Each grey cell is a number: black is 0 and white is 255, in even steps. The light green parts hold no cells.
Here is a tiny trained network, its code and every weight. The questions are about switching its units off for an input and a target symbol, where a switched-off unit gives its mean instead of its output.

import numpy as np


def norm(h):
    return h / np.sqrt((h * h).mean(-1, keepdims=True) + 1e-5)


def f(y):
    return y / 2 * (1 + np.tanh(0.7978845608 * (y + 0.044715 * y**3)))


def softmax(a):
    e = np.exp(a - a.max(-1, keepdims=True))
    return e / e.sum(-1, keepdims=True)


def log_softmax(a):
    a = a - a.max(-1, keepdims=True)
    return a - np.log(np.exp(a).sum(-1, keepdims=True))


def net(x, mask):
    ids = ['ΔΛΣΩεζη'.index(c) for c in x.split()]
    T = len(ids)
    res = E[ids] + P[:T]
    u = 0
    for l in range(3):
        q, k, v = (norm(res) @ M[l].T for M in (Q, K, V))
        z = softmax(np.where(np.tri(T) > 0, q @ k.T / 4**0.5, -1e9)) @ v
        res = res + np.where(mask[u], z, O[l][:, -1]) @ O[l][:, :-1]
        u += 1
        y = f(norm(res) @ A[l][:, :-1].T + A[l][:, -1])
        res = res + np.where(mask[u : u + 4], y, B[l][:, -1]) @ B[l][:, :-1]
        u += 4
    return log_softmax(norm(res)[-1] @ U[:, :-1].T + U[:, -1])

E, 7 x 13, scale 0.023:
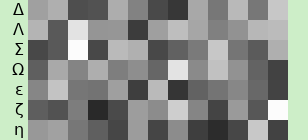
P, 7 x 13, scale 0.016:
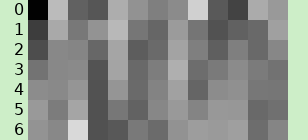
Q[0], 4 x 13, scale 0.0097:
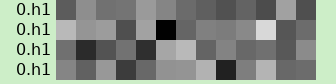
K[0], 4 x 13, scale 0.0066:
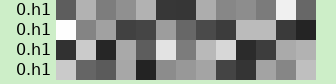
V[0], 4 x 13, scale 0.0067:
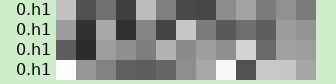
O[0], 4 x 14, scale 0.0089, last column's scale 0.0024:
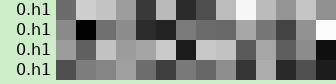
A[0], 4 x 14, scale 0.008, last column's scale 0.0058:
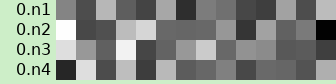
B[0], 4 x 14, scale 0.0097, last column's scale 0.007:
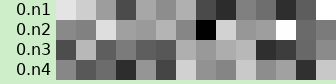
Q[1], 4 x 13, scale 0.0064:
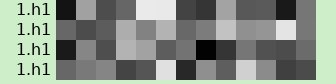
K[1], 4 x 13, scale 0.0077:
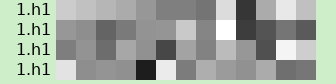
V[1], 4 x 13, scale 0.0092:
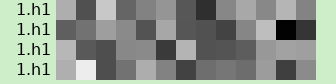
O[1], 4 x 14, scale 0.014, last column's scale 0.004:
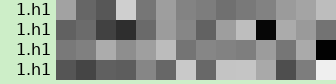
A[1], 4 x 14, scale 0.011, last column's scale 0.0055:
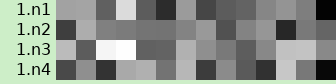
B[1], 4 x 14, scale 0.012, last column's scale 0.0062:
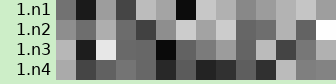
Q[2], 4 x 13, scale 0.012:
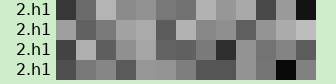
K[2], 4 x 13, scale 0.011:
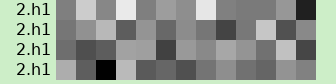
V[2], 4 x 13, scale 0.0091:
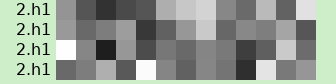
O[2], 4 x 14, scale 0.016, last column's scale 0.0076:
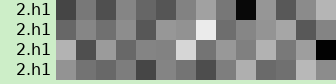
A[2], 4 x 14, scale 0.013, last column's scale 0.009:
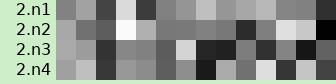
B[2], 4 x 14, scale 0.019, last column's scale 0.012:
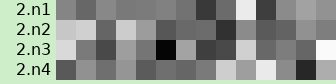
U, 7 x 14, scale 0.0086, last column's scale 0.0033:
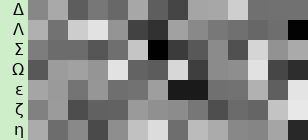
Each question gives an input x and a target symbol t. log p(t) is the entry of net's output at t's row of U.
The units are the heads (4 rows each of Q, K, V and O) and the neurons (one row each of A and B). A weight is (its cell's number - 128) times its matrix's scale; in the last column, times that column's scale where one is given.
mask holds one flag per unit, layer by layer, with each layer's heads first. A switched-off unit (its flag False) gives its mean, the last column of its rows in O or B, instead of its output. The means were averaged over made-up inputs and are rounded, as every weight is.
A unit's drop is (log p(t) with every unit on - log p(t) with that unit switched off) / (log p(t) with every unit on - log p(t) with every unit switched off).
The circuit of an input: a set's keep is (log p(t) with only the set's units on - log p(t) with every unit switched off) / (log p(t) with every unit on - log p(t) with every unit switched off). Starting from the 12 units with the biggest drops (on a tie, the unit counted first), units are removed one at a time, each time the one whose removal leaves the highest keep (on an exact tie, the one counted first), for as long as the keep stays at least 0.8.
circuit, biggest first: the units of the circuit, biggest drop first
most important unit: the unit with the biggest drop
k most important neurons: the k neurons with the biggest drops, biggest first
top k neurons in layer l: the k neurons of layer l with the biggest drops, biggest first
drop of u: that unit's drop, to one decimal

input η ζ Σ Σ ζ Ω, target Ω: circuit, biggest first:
(2.h1)
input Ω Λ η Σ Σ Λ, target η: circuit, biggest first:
(1.h1; 0.n1; 0.h1)
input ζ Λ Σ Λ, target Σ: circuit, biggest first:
(2.h1; 2.n3)
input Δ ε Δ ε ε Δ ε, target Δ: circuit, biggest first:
(2.h1; 2.n4)
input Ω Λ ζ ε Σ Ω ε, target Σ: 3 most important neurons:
(1.n1; 0.n1; 2.n3)
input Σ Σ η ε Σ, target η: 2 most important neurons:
(1.n4; 1.n2)
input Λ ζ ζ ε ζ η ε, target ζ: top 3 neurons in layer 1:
(1.n2; 1.n1; 1.n3)
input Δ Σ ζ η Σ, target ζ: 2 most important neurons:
(0.n4; 2.n3)
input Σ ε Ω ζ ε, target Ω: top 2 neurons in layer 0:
(0.n1; 0.n2)
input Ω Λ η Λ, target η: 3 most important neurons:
(0.n1; 2.n3; 0.n2)
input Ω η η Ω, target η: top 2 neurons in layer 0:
(0.n1; 0.n3)
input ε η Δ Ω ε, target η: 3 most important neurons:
(1.n2; 1.n1; 0.n1)
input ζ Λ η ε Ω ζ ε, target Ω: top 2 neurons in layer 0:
(0.n1; 0.n4)
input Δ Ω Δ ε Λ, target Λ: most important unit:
1.n3
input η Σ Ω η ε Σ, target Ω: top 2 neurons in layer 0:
(0.n1; 0.n4)
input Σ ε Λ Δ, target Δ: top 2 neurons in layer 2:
(2.n4; 2.n3)
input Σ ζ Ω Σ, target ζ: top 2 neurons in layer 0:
(0.n4; 0.n1)
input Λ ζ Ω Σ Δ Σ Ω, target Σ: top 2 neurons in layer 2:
(2.n1; 2.n3)
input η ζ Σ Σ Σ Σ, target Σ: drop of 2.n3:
0.3
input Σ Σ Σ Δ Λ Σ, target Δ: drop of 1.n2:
0.1
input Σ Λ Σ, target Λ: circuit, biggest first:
(1.h1)
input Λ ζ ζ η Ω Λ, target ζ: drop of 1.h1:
0.7
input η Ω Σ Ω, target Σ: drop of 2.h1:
0.1
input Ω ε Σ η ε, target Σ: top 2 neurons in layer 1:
(1.n1; 1.n2)
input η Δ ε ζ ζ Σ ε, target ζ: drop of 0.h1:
1.1
